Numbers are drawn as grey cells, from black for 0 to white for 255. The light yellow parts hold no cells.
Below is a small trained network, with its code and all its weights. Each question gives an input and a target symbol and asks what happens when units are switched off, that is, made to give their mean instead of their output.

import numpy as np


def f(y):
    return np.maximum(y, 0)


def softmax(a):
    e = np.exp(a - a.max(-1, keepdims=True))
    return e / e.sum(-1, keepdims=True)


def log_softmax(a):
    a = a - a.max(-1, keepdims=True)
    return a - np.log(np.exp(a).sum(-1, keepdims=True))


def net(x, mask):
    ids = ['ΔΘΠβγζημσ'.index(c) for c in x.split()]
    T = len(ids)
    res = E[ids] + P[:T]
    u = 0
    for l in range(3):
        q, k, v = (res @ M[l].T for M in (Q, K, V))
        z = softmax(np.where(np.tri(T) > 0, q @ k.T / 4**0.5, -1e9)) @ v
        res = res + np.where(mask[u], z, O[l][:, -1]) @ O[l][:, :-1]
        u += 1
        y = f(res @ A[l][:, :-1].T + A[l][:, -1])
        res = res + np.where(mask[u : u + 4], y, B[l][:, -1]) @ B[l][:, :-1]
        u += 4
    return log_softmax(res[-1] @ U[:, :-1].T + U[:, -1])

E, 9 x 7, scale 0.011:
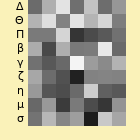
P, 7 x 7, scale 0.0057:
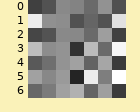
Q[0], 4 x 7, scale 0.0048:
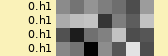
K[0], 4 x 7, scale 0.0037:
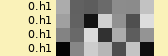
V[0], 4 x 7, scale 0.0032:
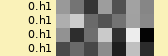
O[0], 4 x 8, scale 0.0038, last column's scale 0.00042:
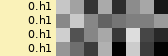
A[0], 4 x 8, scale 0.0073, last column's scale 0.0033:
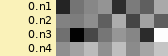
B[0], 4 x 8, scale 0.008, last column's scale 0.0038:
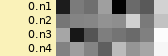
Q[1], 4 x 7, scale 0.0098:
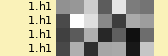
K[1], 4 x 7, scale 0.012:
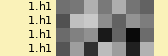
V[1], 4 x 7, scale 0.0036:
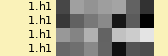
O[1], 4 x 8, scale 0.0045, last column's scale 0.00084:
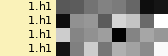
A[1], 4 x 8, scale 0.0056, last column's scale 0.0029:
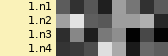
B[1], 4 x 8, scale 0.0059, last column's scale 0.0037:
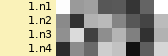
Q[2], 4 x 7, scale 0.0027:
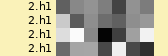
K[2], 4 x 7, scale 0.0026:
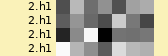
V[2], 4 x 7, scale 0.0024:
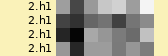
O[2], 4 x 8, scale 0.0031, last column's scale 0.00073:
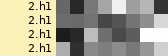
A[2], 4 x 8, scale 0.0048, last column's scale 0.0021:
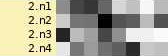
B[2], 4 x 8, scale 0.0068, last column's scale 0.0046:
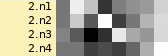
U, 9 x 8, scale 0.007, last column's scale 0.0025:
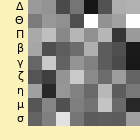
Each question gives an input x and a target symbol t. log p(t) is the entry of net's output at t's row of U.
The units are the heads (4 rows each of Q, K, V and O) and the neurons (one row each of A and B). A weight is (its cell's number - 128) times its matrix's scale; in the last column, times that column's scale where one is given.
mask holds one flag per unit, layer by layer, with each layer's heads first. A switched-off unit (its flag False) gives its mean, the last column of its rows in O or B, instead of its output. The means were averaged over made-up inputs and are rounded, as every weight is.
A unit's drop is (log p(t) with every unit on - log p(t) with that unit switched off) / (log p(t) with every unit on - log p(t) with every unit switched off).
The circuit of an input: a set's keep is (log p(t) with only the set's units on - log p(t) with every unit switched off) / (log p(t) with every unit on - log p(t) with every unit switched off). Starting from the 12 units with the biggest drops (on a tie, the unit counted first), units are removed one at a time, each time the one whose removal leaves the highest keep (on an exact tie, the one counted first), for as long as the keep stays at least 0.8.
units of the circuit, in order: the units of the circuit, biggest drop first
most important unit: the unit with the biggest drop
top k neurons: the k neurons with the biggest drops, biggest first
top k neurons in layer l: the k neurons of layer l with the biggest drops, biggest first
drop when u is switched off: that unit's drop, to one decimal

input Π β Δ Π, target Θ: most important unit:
2.n3
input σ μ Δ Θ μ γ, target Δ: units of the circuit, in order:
(1.h1, 0.n1, 2.n4)
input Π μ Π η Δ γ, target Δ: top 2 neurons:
(0.n1, 2.n4)
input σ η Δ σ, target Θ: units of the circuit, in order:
(1.h1, 0.n1, 2.n3, 0.h1)
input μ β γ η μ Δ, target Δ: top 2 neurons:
(2.n4, 0.n4)
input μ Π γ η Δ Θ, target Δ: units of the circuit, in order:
(1.h1, 2.n4, 0.n4)
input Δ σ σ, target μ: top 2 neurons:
(0.n1, 2.n3)
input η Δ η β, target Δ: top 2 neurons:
(2.n4, 2.n2)
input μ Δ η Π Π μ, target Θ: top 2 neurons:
(0.n2, 0.n1)
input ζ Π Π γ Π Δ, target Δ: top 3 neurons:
(0.n4, 2.n4, 0.n1)
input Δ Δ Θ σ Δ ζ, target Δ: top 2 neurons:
(2.n2, 2.n4)
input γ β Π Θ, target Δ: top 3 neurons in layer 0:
(0.n4, 0.n1, 0.n3)
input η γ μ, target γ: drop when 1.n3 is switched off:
0.5
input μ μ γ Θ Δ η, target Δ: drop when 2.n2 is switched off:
0.2
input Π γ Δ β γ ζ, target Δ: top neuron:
(2.n2)
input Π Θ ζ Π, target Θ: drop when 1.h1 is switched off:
0.3
